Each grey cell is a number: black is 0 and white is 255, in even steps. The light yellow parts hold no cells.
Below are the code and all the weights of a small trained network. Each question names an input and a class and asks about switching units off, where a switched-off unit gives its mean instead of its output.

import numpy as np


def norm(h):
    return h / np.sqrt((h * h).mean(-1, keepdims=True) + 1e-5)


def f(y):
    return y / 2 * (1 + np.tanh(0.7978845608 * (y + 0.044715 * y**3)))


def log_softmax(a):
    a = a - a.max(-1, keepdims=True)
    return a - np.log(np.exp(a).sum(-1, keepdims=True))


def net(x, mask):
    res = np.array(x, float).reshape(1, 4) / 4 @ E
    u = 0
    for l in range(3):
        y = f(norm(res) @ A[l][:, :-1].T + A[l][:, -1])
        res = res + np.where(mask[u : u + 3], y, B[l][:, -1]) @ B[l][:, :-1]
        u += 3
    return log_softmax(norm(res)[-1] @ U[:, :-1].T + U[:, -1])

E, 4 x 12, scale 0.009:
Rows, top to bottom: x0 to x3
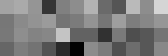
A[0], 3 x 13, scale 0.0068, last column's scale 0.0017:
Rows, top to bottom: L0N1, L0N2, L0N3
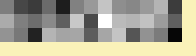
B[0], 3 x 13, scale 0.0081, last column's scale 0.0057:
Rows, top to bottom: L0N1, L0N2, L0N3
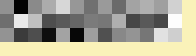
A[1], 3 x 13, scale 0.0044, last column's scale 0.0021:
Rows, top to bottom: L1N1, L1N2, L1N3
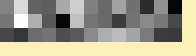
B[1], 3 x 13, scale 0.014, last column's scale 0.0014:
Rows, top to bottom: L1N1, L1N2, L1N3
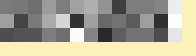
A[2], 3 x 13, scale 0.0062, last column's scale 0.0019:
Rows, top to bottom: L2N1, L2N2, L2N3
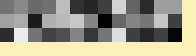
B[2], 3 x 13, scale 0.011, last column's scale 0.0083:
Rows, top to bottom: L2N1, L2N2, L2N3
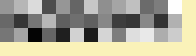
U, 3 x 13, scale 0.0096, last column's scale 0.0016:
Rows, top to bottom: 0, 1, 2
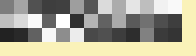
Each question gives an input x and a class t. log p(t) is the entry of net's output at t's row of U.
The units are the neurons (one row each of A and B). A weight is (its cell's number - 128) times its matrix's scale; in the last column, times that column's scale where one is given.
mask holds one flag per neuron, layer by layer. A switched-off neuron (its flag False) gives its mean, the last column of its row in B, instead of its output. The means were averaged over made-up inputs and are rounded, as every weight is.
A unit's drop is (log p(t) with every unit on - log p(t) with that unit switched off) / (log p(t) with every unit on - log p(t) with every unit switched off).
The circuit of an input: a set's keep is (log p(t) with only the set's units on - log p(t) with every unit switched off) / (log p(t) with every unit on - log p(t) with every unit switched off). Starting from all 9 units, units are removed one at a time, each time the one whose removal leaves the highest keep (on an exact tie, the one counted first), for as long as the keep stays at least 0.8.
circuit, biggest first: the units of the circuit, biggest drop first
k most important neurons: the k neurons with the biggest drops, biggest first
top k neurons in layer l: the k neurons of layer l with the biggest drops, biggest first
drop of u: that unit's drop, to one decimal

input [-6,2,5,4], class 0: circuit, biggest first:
[L2N3]
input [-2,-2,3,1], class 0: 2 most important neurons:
[L0N1 L2N3]
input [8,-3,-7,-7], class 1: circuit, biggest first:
[L0N2 L2N3]
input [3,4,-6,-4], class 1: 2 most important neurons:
[L1N2 L0N2]
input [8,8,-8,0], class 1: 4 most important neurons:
[L2N3 L0N2 L1N2 L0N3]
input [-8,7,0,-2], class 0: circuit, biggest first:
[L0N1 L2N3]
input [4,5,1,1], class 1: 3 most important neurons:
[L2N3 L1N3 L0N1]
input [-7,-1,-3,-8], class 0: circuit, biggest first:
[L0N2 L2N3]
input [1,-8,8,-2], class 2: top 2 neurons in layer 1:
[L1N1 L1N2]
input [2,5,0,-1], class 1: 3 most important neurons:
[L1N3 L2N3 L2N2]
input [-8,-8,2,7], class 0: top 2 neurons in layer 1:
[L1N2 L1N1]
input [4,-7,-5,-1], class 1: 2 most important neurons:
[L0N2 L2N3]
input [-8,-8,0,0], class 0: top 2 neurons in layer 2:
[L2N1 L2N2]
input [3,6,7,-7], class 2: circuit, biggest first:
[L2N2]
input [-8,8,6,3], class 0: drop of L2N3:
0.8
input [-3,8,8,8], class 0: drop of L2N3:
0.9
